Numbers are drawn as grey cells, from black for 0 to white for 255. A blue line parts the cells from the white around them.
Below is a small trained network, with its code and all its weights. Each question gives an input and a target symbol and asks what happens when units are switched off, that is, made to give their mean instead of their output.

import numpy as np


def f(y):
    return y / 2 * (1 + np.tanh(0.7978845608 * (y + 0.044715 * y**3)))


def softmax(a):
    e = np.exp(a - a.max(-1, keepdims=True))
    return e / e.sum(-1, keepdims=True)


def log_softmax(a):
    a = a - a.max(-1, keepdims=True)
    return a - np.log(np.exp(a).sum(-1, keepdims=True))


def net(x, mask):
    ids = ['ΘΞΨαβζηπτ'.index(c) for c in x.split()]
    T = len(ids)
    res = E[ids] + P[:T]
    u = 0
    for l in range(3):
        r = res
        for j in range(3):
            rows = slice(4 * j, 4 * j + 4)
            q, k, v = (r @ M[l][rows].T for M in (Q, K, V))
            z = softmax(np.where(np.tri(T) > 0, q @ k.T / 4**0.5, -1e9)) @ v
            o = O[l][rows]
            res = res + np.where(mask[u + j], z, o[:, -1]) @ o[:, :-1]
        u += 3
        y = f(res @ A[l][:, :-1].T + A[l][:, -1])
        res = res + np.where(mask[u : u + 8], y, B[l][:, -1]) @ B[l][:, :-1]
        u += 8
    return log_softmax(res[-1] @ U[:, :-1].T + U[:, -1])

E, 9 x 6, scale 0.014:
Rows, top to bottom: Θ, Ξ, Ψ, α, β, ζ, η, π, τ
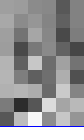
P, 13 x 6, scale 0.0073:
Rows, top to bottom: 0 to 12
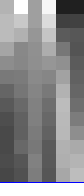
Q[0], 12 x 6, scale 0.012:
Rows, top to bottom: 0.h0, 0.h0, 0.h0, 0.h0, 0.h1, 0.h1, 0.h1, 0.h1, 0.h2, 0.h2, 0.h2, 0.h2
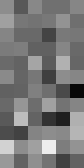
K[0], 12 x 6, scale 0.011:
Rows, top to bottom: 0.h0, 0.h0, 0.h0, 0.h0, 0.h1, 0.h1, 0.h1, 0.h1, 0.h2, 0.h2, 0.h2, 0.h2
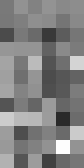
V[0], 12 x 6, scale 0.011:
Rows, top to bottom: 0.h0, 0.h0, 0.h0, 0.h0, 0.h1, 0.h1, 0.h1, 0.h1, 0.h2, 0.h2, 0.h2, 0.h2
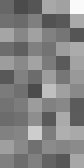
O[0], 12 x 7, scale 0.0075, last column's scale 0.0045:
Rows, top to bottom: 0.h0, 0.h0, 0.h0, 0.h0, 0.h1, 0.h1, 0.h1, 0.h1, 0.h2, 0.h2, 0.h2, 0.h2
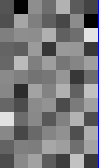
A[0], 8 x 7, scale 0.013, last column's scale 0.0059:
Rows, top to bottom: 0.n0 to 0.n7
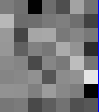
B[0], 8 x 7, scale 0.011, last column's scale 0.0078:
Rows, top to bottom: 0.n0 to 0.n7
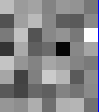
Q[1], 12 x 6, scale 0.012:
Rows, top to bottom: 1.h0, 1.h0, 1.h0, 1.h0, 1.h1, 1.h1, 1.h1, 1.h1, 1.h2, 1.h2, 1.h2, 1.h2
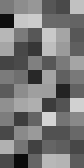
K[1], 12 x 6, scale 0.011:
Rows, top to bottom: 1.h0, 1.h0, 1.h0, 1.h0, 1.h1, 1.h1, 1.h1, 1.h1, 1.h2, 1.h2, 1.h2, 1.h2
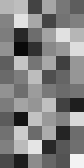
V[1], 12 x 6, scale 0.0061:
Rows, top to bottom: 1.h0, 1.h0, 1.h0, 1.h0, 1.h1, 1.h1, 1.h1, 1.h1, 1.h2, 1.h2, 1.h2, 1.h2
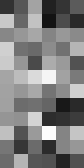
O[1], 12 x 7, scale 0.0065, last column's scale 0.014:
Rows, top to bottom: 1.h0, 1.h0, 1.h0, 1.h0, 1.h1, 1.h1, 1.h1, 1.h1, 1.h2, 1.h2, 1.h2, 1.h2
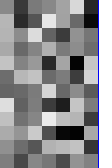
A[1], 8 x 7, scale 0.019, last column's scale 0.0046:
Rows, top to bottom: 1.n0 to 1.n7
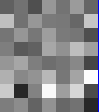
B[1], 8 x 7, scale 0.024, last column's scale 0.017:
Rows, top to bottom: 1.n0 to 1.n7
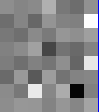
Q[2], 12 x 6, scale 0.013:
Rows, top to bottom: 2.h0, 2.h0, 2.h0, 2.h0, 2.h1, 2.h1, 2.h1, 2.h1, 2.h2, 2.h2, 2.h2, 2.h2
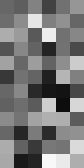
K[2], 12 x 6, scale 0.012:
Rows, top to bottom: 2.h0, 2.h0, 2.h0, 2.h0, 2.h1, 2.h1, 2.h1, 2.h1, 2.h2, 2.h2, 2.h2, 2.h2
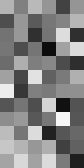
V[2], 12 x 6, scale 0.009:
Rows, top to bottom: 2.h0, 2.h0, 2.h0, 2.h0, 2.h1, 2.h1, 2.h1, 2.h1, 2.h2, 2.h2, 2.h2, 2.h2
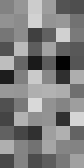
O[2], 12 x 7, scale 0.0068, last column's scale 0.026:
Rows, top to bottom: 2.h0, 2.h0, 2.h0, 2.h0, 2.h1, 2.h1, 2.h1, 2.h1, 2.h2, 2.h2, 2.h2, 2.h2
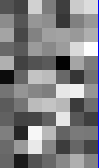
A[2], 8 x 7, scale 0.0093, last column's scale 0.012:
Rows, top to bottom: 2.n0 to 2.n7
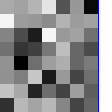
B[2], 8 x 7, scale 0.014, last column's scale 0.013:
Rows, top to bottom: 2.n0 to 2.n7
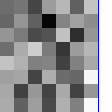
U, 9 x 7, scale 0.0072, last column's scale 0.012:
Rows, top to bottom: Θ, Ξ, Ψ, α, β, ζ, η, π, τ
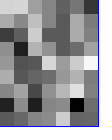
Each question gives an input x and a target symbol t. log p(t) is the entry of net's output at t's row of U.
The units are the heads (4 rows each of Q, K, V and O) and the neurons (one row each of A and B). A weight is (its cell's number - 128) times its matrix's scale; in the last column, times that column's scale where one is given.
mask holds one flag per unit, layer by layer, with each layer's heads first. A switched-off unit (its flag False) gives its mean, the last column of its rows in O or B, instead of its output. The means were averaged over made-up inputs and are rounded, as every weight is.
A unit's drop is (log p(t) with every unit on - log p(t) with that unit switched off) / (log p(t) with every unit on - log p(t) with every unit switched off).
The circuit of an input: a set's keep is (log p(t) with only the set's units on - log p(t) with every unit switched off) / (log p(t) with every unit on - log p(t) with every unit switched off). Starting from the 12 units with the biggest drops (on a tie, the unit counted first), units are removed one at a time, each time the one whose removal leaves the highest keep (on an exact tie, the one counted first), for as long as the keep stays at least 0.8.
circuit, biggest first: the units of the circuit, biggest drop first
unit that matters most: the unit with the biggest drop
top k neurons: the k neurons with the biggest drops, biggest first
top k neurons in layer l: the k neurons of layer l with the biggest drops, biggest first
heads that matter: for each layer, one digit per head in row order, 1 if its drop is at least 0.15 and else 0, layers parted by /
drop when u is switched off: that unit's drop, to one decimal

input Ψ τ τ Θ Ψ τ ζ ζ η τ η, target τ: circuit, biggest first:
1.n1; 2.h1
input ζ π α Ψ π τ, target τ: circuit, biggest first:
2.h1
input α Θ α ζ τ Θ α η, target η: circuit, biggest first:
2.h1; 2.n1; 0.h0; 0.n3
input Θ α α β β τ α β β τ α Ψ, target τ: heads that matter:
000 / 111 / 011
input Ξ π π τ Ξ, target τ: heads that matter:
110 / 010 / 010
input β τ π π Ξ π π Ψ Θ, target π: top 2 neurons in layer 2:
2.n7; 2.n4
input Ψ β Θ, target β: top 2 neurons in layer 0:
0.n2; 0.n3
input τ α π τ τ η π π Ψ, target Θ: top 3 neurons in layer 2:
2.n4; 2.n3; 2.n5
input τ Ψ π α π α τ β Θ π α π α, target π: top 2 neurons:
1.n0; 1.n1
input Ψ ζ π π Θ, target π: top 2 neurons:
1.n1; 0.n3
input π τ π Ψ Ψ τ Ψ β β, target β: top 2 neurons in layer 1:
1.n2; 1.n7
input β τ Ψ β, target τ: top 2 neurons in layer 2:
2.n0; 2.n7
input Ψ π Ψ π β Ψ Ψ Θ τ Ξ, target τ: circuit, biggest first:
2.h1; 1.n1
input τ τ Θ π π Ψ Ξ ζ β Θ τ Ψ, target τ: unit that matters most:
0.h0
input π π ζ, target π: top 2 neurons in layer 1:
1.n1; 1.n7
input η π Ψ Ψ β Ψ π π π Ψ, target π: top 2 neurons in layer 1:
1.n0; 1.n1
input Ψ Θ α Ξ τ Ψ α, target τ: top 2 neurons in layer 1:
1.n2; 1.n1
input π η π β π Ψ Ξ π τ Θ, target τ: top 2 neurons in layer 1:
1.n0; 1.n1
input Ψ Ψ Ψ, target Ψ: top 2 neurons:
0.n2; 2.n5
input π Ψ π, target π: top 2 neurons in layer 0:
0.n3; 0.n2
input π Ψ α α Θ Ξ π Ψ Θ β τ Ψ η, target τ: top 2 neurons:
0.n5; 1.n1
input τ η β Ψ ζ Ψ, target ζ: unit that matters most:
2.h1
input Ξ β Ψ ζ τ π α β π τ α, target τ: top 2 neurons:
1.n1; 0.n5
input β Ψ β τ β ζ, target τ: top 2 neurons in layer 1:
1.n1; 1.n2
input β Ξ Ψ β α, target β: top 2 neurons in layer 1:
1.n1; 1.n7
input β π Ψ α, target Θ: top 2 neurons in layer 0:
0.n2; 0.n3
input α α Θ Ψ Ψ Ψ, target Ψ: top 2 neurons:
1.n1; 2.n5
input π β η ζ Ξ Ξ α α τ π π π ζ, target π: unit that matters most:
1.n0
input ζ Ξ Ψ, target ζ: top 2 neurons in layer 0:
0.n6; 0.n2
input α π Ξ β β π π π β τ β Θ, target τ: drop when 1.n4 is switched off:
0.1
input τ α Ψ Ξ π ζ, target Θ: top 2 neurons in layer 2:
2.n0; 2.n5
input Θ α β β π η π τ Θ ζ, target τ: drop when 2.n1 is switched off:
0.0
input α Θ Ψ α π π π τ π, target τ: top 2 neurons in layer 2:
2.n2; 2.n7
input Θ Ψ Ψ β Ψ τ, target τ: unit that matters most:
1.h1
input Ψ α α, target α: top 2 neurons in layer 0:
0.n2; 0.n6
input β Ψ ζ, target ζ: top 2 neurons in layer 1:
1.n1; 1.n7
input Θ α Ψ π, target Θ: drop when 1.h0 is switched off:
0.1
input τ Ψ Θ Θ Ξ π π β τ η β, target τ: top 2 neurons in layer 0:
0.n5; 0.n3
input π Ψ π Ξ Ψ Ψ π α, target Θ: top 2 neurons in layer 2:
2.n4; 2.n3
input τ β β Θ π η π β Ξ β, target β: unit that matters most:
0.n2
